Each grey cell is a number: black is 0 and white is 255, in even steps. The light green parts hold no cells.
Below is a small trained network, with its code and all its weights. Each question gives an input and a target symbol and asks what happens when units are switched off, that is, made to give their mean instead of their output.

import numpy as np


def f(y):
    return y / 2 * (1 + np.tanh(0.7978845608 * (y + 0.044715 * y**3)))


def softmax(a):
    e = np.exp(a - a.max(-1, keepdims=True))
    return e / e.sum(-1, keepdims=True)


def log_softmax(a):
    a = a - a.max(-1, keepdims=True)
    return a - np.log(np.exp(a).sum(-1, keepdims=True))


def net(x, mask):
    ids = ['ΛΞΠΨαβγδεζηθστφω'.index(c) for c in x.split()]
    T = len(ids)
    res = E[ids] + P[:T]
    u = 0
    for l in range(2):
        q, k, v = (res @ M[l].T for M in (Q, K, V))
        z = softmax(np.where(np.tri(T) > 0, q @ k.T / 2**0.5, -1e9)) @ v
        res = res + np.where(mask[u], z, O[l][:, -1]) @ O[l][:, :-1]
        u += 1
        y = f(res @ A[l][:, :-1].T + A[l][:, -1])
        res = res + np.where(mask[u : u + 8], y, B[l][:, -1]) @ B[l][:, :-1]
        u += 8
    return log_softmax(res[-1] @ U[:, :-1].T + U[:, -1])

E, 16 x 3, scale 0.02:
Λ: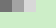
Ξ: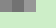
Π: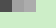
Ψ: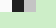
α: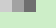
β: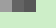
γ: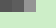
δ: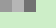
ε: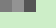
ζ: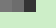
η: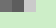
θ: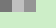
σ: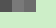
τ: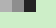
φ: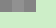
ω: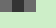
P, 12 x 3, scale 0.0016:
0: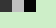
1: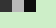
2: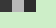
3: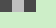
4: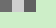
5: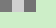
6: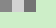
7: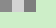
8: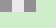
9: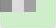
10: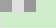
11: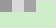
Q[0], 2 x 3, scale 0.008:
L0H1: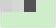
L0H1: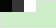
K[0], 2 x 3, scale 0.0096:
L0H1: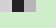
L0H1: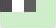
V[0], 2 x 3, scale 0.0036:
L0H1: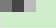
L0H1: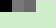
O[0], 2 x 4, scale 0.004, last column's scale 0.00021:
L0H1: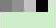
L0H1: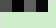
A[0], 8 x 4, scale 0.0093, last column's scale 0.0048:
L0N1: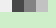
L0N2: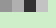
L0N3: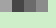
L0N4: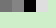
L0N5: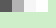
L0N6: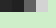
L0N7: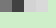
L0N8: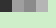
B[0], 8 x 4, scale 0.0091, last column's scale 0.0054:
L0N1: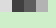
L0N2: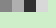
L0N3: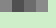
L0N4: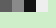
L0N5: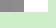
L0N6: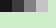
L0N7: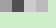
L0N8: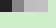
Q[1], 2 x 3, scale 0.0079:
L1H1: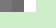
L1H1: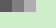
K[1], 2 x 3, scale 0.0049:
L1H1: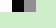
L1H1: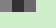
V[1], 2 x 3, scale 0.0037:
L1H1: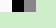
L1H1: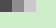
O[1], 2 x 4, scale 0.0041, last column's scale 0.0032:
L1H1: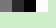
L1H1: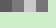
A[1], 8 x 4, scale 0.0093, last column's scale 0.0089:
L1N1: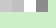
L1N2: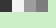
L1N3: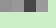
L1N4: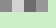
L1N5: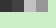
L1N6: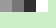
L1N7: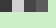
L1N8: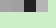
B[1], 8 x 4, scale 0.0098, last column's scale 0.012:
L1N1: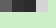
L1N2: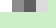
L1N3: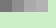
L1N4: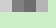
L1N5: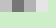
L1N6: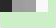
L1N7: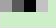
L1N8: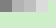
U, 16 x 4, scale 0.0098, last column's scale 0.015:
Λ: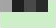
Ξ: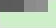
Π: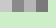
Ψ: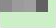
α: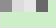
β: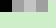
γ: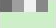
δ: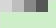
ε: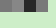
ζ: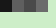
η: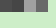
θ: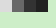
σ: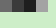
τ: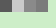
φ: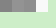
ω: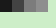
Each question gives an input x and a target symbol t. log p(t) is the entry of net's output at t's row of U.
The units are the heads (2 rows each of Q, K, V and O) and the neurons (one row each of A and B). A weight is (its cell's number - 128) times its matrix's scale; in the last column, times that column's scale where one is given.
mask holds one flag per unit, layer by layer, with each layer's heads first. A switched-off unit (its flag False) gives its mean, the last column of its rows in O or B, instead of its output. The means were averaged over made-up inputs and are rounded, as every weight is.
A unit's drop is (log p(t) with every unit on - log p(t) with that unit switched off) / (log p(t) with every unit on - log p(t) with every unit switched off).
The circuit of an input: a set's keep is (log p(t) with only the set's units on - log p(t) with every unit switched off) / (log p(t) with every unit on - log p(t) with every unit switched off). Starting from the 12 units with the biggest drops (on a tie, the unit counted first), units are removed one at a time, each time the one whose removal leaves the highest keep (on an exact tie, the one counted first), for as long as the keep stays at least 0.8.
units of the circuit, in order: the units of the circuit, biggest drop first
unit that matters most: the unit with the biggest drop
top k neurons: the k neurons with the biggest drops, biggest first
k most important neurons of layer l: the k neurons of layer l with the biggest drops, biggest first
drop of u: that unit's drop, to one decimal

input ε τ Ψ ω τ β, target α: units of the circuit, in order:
L0H1; L1N1; L1N7
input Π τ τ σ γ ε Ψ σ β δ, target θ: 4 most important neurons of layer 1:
L1N1; L1N2; L1N4; L1N6
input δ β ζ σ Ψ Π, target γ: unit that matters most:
L0N5
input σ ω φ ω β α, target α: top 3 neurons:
L1N8; L0N5; L1N7
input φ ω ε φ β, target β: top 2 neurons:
L1N6; L1N2
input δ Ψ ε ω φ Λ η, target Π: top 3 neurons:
L1N5; L1N6; L0N5
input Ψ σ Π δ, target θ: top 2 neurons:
L1N1; L1N2
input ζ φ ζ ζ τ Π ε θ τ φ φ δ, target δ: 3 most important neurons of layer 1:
L1N4; L1N2; L1N8
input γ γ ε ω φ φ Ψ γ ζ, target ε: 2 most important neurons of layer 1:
L1N7; L1N4
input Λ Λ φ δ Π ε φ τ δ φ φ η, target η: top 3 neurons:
L1N1; L1N2; L1N5
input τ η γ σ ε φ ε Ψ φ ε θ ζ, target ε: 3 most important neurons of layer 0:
L0N4; L0N7; L0N2
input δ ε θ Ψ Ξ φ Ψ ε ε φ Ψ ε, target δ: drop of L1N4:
0.1
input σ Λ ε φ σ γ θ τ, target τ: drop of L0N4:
0.2
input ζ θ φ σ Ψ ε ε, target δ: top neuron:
L1N1
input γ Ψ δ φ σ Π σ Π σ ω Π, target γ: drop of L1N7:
0.5
